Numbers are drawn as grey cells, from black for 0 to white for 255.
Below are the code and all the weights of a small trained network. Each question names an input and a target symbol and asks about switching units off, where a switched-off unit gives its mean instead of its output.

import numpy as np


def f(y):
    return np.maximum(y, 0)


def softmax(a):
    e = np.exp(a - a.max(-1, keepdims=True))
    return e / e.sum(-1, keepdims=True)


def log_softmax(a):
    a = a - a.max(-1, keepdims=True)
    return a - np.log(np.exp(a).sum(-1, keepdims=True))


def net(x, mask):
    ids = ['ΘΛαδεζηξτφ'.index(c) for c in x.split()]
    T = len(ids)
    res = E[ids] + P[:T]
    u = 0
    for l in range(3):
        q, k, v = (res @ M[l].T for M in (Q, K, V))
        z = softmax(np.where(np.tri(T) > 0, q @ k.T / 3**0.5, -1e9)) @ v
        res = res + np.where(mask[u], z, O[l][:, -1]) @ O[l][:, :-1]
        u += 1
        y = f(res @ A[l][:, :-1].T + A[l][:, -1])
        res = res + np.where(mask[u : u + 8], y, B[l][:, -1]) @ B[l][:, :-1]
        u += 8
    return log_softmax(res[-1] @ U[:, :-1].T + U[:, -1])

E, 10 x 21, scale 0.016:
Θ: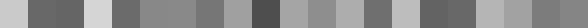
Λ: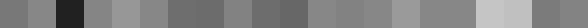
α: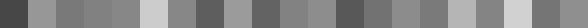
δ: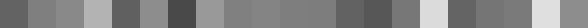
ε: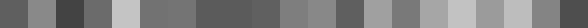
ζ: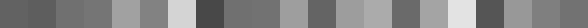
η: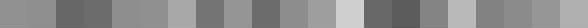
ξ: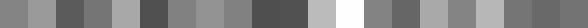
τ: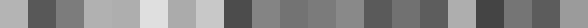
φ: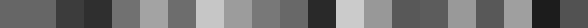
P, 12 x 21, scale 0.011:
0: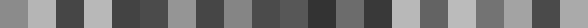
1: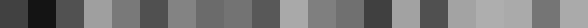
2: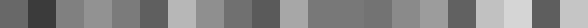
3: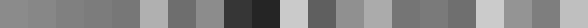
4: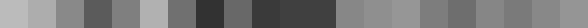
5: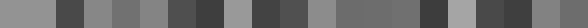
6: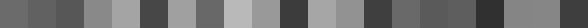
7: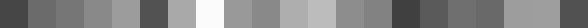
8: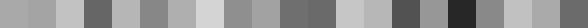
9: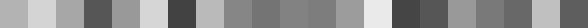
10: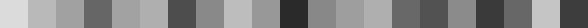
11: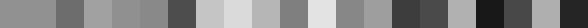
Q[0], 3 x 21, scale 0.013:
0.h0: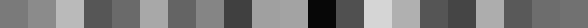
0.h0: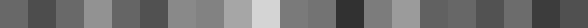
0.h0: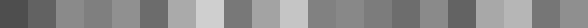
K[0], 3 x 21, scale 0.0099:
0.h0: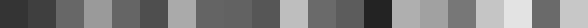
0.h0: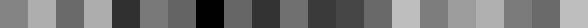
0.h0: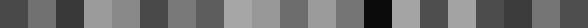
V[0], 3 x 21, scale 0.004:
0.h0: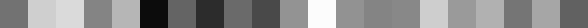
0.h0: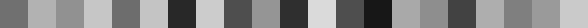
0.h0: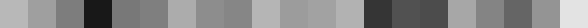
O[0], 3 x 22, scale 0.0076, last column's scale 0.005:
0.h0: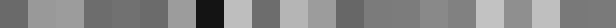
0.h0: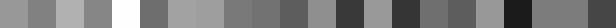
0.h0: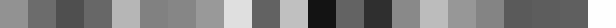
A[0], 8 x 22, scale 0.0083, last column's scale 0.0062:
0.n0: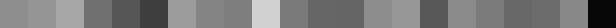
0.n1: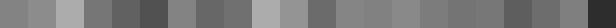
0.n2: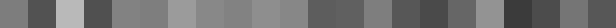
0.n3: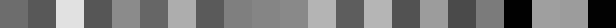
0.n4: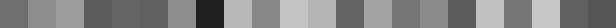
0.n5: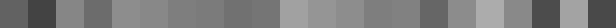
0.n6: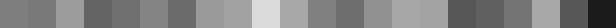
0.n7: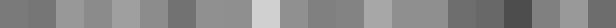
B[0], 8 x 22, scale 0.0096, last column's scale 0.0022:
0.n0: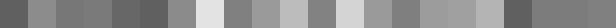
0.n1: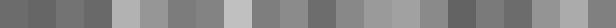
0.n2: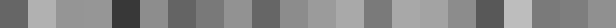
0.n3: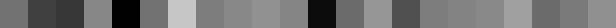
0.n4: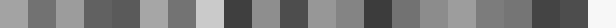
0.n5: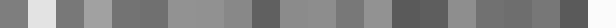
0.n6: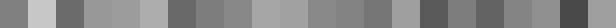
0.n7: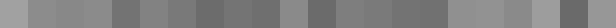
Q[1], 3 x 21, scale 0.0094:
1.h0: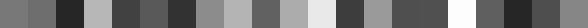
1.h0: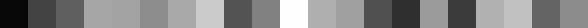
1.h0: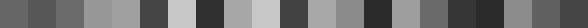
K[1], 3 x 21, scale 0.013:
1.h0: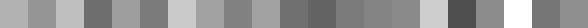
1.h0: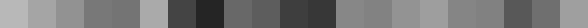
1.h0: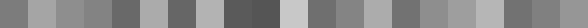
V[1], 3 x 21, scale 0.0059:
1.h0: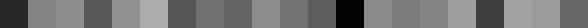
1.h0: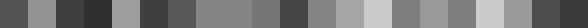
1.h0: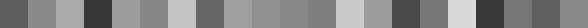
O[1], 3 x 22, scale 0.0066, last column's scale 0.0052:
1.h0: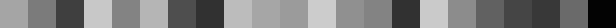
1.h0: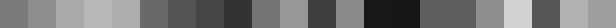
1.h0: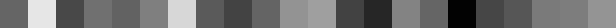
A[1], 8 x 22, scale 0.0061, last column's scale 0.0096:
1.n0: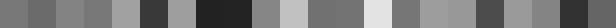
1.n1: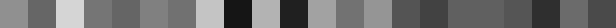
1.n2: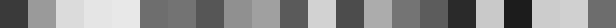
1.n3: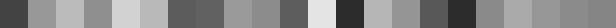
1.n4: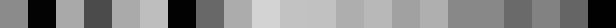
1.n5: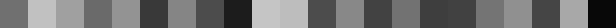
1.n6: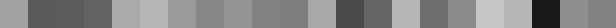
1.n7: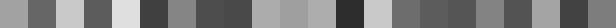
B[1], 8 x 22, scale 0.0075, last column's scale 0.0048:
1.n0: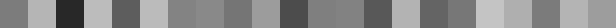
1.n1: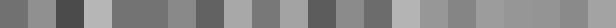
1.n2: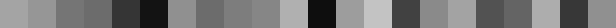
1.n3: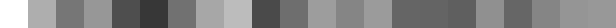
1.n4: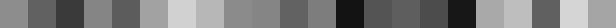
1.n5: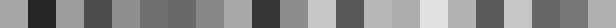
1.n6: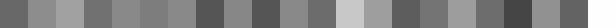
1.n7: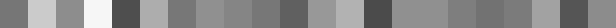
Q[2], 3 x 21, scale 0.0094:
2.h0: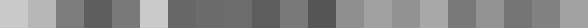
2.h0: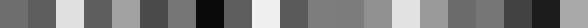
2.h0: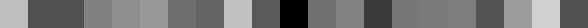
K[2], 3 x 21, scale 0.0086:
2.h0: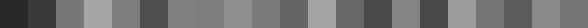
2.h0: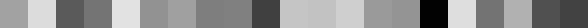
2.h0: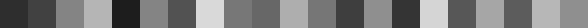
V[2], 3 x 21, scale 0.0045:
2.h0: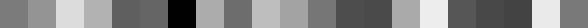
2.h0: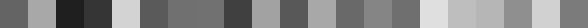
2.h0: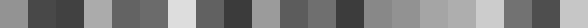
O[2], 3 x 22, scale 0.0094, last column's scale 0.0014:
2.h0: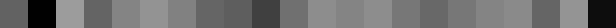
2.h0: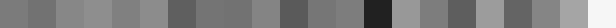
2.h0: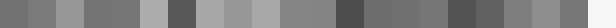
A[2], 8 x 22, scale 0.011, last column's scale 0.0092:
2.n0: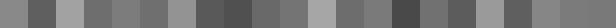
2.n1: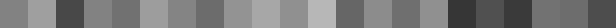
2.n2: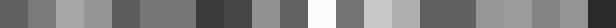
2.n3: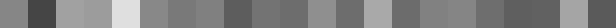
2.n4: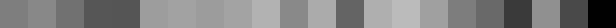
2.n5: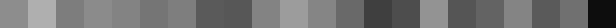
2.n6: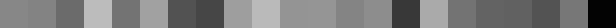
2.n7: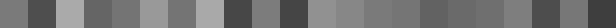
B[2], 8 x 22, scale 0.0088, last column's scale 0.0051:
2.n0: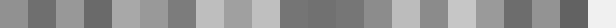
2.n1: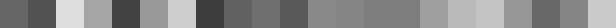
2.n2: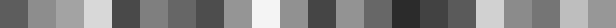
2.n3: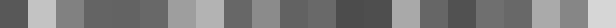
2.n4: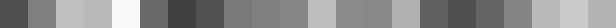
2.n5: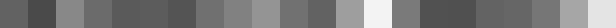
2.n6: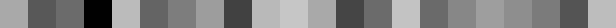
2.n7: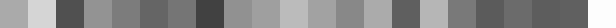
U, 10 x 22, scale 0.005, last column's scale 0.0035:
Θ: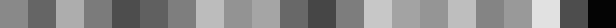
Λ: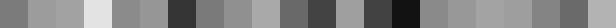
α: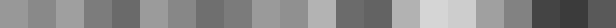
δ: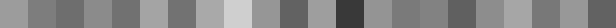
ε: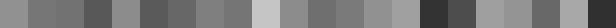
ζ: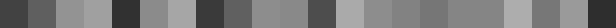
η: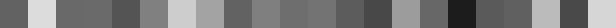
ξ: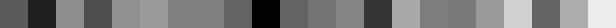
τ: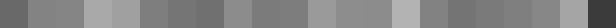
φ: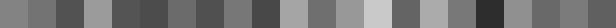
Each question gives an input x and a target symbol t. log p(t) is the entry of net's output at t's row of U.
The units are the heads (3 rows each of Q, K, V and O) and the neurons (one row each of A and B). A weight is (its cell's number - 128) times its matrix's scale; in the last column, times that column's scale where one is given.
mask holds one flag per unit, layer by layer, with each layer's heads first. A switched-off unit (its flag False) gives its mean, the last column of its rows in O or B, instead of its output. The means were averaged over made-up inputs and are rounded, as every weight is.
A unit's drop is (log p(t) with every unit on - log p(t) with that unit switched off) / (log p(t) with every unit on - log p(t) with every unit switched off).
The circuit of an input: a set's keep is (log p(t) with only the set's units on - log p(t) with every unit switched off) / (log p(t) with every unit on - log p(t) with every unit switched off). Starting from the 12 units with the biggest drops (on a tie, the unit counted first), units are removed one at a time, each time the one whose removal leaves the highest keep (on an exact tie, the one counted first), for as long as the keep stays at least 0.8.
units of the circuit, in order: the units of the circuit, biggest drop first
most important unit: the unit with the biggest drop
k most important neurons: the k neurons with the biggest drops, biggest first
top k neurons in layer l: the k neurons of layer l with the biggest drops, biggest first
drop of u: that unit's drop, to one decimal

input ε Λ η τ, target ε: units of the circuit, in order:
(1.h0, 2.n6, 2.n5, 2.h0)
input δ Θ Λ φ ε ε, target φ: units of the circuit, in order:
(2.n7, 0.h0, 2.h0)
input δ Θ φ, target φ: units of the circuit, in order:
(2.n7, 2.h0)
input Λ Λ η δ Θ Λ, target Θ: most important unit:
0.h0
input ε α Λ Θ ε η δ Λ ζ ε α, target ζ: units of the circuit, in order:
(0.h0, 2.h0, 2.n2)
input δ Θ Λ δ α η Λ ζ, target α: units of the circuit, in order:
(1.h0, 2.n6)
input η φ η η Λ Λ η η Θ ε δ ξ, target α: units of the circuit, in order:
(0.n4, 0.h0, 2.h0, 2.n0)
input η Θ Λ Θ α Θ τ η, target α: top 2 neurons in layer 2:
(2.n1, 2.n6)
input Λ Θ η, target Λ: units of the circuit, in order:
(1.h0, 2.h0)
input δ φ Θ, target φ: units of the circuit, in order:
(0.h0, 2.n7, 2.h0)
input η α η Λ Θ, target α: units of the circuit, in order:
(1.h0, 2.h0, 2.n1)
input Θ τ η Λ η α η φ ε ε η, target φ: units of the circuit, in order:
(1.h0, 2.n5, 1.n5)
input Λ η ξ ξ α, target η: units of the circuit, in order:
(1.h0, 2.h0)
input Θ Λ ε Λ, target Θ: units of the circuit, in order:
(1.h0)
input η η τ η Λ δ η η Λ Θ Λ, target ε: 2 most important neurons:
(2.n2, 2.n0)
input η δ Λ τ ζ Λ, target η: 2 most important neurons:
(2.n3, 2.n7)
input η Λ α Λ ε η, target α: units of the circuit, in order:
(1.h0, 2.n6, 2.n1)
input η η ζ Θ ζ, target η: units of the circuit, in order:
(2.h0, 1.h0)
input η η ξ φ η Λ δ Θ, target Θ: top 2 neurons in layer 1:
(1.n2, 1.n3)
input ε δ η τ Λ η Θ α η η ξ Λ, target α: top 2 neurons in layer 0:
(0.n4, 0.n5)
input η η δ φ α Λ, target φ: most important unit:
2.n7
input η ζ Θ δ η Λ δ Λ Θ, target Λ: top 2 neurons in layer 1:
(1.n4, 1.n7)
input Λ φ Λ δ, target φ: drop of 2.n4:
0.0
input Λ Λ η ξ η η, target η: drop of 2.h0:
0.2
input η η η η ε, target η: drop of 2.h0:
0.3
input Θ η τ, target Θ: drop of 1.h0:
0.7
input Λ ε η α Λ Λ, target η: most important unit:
1.h0
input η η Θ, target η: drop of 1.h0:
0.4
